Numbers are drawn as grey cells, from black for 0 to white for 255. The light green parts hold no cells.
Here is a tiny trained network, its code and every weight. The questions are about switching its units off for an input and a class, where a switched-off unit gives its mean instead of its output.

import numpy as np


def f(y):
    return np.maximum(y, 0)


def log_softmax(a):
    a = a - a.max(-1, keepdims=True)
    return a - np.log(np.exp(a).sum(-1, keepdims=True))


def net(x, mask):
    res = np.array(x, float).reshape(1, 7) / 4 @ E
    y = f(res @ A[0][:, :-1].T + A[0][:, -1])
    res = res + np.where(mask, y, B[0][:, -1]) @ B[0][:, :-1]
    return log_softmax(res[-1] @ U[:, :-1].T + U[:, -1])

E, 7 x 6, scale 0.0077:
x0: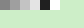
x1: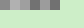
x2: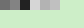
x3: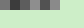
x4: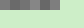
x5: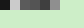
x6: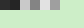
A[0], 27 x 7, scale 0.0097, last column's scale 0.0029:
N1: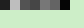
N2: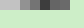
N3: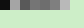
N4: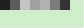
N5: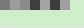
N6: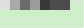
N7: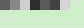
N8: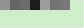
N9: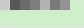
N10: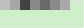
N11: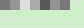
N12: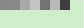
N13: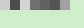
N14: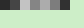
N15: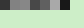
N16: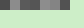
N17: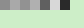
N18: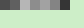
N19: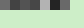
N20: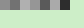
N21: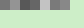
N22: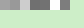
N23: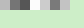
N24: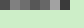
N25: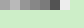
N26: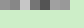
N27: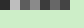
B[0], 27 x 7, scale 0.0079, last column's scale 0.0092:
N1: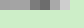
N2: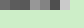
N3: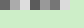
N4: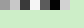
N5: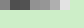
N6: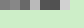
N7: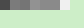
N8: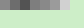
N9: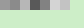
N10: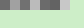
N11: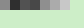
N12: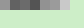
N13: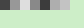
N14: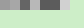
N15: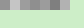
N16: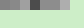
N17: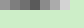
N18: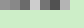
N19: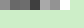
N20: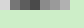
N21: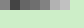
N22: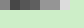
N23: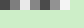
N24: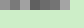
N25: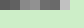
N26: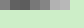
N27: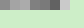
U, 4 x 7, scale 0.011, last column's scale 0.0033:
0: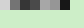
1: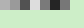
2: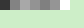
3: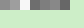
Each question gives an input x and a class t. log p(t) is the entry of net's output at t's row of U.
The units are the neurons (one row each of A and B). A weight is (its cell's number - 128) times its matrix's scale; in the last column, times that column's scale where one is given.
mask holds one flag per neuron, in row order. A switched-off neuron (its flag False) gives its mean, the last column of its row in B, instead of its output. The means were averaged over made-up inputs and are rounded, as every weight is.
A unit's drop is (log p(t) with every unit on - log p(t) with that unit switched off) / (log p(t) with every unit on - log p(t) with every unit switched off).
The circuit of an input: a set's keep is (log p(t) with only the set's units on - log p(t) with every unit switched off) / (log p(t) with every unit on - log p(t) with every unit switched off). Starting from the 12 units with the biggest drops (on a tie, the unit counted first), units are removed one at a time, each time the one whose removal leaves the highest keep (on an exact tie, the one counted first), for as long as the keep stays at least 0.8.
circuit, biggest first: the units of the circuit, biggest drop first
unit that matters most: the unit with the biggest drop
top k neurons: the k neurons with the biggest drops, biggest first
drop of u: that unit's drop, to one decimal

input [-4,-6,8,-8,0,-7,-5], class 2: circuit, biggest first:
N23
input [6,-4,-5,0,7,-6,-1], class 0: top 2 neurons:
N20; N11
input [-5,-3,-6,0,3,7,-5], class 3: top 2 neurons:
N1; N3
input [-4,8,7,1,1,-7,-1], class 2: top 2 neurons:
N23; N3
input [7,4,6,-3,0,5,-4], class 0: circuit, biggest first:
N17; N22
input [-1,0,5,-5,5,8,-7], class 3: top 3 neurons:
N3; N4; N1
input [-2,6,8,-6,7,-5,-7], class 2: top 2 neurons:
N23; N4
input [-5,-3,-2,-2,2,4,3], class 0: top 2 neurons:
N23; N19
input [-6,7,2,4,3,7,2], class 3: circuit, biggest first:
N3; N1
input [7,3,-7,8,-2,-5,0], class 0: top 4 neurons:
N20; N11; N23; N22
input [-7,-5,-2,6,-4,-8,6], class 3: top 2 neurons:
N13; N9
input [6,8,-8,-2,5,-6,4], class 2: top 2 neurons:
N13; N7
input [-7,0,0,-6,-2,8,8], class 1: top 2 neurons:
N4; N14
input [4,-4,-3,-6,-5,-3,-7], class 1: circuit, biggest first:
N6
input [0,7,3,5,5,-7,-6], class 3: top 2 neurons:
N23; N4
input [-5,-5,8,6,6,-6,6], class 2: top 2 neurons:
N23; N9
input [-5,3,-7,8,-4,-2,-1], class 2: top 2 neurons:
N13; N7
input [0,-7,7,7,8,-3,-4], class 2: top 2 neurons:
N23; N4
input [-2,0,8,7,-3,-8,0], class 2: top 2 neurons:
N23; N3
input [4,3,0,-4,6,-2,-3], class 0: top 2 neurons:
N4; N11
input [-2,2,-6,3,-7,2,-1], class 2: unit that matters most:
N7
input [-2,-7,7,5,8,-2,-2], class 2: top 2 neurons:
N23; N4
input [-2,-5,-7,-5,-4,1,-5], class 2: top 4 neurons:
N4; N13; N7; N14
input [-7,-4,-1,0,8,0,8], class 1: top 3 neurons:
N4; N14; N18
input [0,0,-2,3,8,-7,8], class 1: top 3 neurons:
N4; N14; N18
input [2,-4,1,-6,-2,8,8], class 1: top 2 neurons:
N4; N14
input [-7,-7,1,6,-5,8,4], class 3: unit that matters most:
N3
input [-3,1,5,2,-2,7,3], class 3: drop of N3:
0.2
